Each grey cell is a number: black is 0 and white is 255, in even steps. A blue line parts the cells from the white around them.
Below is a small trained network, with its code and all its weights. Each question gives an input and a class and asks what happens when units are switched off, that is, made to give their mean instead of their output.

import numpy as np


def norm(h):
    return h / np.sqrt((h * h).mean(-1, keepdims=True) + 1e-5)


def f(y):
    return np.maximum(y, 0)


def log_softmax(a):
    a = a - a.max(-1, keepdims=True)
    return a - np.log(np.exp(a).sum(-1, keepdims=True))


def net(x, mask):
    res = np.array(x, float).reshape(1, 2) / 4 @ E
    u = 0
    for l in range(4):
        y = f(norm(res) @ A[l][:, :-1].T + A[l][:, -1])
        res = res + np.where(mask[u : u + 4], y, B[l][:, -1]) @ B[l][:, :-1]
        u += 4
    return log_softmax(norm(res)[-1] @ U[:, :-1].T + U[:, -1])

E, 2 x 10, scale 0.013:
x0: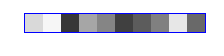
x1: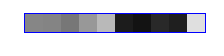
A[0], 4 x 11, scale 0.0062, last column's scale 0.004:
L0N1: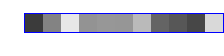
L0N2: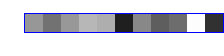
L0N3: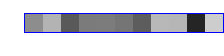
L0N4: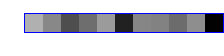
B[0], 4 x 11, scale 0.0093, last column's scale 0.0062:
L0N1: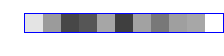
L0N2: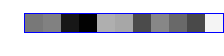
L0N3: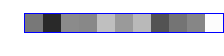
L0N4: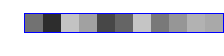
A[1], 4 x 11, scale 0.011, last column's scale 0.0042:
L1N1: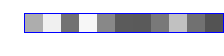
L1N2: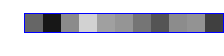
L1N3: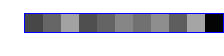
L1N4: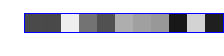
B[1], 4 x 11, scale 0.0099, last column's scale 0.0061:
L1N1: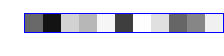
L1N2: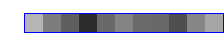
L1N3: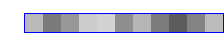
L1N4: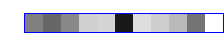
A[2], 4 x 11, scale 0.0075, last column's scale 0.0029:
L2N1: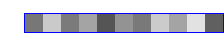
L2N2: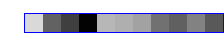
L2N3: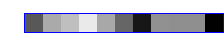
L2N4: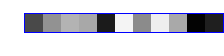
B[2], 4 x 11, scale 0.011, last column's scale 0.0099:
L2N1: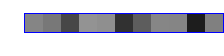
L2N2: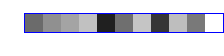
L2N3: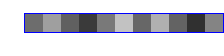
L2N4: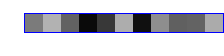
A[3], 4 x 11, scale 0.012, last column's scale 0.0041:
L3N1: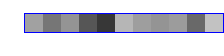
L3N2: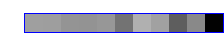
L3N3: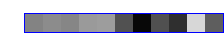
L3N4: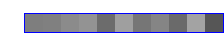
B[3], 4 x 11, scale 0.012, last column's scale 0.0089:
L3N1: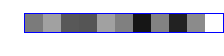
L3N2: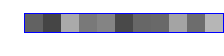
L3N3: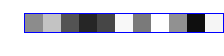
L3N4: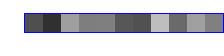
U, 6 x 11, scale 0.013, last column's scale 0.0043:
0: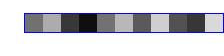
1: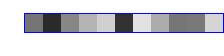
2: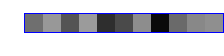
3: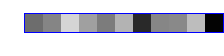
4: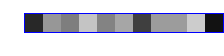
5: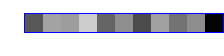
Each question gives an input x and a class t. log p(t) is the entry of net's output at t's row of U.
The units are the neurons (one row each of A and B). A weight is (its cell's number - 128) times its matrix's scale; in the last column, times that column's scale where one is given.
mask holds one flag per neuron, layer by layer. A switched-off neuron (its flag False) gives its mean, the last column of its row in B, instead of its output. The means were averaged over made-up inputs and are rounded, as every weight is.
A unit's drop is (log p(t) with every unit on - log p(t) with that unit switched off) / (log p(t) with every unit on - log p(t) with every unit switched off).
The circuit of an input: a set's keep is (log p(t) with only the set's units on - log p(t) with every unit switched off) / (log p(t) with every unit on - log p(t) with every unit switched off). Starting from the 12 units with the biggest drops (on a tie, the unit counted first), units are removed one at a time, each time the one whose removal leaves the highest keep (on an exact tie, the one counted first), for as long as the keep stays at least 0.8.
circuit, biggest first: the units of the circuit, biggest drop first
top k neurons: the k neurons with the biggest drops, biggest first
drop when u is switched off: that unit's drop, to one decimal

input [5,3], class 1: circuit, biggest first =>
L1N1
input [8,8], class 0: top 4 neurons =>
L3N3; L0N2; L1N4; L2N2
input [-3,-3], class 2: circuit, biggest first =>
L0N1; L2N2; L3N3; L1N1
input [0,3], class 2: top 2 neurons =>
L2N2; L0N2
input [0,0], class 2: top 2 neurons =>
L1N4; L1N1
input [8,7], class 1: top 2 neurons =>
L1N1; L2N4
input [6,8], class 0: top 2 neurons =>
L3N3; L0N2
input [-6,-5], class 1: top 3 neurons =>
L1N4; L0N2; L3N3
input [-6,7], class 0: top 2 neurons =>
L3N3; L1N1
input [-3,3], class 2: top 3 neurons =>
L2N2; L0N2; L1N1
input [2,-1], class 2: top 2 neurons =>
L0N3; L2N2
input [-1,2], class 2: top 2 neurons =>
L2N2; L3N3
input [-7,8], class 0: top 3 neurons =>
L3N3; L1N1; L0N2
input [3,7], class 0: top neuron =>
L3N3
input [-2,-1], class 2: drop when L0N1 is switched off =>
1.1
